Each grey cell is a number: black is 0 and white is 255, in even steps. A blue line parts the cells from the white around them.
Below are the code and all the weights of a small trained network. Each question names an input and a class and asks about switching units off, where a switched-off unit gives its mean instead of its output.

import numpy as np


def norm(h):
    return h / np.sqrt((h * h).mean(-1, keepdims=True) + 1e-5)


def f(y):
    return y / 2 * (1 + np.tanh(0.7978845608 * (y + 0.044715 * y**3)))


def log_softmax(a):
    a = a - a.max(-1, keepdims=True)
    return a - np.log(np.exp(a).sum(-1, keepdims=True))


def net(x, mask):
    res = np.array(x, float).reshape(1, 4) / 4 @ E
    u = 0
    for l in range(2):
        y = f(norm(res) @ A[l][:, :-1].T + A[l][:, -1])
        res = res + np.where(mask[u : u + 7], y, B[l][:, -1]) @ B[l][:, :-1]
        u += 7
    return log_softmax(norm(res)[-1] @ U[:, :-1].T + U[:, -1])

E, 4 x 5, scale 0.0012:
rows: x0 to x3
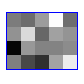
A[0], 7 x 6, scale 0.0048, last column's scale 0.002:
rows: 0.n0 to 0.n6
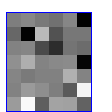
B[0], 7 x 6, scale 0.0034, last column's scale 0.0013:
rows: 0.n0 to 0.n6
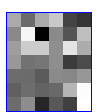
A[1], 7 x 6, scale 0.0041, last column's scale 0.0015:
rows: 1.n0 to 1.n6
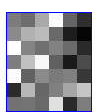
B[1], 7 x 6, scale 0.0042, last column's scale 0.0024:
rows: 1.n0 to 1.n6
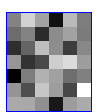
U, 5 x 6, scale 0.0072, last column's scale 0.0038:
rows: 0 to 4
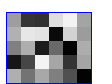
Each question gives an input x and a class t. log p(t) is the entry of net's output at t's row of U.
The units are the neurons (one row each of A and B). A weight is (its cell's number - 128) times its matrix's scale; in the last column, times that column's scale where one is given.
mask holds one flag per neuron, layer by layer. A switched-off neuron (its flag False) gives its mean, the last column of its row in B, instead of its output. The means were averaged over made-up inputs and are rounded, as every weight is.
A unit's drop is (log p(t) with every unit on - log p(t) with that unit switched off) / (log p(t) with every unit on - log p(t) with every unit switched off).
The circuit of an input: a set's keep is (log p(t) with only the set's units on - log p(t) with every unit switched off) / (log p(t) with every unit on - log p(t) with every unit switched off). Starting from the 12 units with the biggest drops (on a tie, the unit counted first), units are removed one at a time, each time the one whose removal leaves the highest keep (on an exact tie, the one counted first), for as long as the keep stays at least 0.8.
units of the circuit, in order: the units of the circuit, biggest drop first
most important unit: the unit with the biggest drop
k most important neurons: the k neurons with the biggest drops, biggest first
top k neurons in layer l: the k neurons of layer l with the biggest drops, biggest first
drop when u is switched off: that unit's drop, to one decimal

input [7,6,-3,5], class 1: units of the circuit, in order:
(1.n0; 0.n1; 1.n3)
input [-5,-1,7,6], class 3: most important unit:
1.n5
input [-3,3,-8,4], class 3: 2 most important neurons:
(1.n4; 1.n2)
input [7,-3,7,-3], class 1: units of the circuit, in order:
(1.n0; 1.n6)
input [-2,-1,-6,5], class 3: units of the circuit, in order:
(1.n4; 1.n2; 0.n5)
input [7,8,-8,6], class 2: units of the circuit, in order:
(0.n6; 1.n3; 0.n2)
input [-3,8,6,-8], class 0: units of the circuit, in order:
(1.n3; 0.n1)
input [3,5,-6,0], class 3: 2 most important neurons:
(1.n2; 0.n1)
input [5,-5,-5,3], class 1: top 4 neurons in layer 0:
(0.n6; 0.n5; 0.n2; 0.n1)
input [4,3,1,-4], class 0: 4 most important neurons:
(1.n3; 0.n1; 0.n4; 1.n1)
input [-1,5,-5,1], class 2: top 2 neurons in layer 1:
(1.n5; 1.n3)
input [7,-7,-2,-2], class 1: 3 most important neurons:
(1.n6; 0.n6; 1.n0)
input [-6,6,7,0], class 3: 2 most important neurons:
(1.n5; 1.n6)
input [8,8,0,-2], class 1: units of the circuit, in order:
(1.n0)
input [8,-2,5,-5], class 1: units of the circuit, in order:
(1.n0; 1.n6)
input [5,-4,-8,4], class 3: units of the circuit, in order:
(1.n4; 1.n2)
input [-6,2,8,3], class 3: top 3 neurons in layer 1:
(1.n5; 1.n6; 1.n0)
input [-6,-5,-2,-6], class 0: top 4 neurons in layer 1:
(1.n3; 1.n6; 1.n0; 1.n1)
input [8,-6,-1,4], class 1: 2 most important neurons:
(1.n0; 0.n6)
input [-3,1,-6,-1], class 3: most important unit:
1.n4
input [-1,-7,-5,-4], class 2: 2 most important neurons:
(0.n1; 1.n5)
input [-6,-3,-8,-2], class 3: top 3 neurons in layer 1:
(1.n2; 1.n4; 1.n6)
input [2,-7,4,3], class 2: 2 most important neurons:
(0.n1; 1.n3)
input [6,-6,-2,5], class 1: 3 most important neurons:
(1.n6; 1.n0; 0.n6)
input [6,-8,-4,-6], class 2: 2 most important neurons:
(0.n1; 0.n2)
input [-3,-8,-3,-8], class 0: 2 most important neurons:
(1.n3; 0.n6)
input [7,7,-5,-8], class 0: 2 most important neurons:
(1.n3; 0.n1)
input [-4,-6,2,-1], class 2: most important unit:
0.n1
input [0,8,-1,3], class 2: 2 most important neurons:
(0.n6; 1.n3)
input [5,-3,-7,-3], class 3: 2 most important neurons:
(1.n2; 1.n4)
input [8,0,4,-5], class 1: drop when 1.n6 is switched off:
0.1
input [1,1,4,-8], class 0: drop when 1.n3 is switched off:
0.9
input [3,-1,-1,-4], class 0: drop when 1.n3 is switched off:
0.3
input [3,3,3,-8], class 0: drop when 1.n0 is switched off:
0.0
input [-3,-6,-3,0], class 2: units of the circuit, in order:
(0.n1)
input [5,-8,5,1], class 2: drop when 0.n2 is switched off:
0.1
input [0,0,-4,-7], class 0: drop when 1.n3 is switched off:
0.5
